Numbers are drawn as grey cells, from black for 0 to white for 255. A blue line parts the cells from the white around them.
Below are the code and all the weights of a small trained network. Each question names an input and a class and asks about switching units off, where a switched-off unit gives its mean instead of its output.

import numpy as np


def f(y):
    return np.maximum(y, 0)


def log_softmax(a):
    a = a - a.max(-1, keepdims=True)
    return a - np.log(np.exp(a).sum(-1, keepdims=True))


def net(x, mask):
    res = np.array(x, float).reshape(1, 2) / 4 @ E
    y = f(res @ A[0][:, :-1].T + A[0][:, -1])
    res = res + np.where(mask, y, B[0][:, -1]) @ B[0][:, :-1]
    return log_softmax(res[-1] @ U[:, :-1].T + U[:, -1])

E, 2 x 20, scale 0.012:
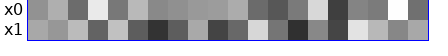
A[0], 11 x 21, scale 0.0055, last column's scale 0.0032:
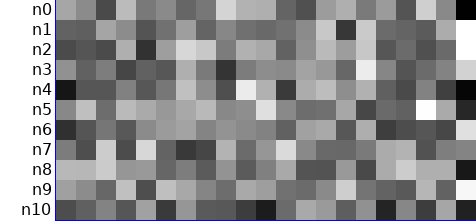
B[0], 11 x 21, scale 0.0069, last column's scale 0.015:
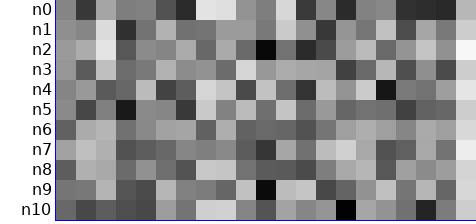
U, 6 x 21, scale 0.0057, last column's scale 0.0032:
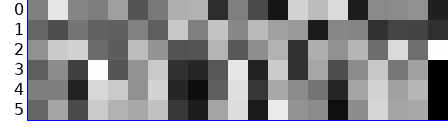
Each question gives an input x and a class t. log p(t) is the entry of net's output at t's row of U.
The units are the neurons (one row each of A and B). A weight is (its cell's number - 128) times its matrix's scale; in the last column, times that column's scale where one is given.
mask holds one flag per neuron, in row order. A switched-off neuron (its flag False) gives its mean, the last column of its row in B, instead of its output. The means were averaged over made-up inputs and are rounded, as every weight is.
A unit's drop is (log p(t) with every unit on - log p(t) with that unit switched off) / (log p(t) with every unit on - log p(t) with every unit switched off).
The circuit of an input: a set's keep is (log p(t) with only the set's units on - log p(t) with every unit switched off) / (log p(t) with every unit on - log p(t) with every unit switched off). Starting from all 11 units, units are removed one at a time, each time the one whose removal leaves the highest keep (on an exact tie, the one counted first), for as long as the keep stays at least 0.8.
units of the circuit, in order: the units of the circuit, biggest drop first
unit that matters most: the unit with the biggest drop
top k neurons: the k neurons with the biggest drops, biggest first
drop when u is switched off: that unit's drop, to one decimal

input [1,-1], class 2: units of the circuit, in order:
[n4]
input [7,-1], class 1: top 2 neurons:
[n0; n5]
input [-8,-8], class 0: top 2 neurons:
[n4; n2]
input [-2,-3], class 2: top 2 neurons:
[n8; n1]
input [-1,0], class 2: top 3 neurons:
[n4; n0; n10]
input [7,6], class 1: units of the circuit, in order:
[n5; n0]
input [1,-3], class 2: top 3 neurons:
[n8; n9; n7]
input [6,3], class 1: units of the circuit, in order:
[n0; n5]
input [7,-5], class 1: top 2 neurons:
[n9; n0]
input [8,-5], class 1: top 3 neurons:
[n0; n9; n5]
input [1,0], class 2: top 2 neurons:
[n4; n10]
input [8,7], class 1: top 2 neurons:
[n5; n0]
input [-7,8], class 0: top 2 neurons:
[n7; n9]
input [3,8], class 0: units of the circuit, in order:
[n8]
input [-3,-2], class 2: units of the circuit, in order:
[n0; n1]
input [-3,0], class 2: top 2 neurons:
[n0; n4]
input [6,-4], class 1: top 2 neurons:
[n0; n9]
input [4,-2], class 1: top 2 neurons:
[n0; n5]
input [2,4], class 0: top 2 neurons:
[n9; n1]
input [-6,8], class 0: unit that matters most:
n7
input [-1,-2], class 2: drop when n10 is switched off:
0.1
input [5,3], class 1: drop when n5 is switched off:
0.2
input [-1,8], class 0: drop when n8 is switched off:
0.1
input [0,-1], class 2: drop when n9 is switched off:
0.0
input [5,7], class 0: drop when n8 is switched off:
0.5
